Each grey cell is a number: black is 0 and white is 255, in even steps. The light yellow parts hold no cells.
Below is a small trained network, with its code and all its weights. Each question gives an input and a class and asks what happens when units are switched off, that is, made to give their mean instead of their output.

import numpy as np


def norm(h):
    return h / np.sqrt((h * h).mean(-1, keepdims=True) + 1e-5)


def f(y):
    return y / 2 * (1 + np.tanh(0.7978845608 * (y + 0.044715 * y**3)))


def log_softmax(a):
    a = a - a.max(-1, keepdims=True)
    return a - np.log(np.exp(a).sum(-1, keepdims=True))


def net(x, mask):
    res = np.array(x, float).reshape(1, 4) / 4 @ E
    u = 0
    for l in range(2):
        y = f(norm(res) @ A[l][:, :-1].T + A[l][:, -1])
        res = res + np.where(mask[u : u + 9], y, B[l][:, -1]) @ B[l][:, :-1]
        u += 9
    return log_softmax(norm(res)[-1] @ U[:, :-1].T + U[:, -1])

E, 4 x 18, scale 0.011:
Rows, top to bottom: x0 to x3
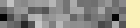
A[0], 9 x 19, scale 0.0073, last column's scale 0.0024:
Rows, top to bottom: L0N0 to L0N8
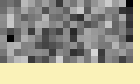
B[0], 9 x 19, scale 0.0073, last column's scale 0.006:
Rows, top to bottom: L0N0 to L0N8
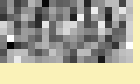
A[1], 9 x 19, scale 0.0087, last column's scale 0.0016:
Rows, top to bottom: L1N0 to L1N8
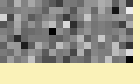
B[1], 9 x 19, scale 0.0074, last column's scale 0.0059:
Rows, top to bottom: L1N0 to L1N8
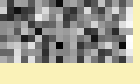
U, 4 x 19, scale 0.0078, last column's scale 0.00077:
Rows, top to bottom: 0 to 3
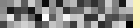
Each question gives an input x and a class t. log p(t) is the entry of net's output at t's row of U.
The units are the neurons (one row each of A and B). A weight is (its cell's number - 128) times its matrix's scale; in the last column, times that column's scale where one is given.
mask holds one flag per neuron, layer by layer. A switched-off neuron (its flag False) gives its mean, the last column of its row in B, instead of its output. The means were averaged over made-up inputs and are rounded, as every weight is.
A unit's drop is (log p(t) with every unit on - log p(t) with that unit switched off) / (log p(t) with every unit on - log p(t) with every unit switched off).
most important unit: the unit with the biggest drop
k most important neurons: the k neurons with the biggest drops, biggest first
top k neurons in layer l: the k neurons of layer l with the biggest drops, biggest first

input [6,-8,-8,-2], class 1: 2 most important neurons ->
L0N6, L1N2
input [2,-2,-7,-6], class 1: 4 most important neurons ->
L0N6, L1N2, L1N6, L0N5
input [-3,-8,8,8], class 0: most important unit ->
L1N6
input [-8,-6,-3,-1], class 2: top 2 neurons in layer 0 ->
L0N5, L0N4
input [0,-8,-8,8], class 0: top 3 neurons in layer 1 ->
L1N6, L1N1, L1N3
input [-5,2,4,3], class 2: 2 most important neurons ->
L0N6, L1N4
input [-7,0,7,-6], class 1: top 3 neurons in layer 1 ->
L1N1, L1N6, L1N3
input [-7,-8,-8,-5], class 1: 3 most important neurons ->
L0N6, L1N2, L0N8
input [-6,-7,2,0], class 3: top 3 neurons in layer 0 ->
L0N7, L0N2, L0N3
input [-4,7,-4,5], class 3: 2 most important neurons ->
L0N8, L0N1
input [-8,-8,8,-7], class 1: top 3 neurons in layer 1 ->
L1N1, L1N6, L1N3
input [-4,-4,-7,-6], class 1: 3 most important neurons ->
L0N6, L1N2, L1N6
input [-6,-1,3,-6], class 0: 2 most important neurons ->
L0N0, L1N8
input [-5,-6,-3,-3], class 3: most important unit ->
L0N7
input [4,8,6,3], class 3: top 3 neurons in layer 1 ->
L1N2, L1N5, L1N7
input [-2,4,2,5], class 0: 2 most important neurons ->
L1N6, L0N2
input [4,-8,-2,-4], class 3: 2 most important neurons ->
L0N2, L0N7
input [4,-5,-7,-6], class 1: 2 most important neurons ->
L0N6, L1N2
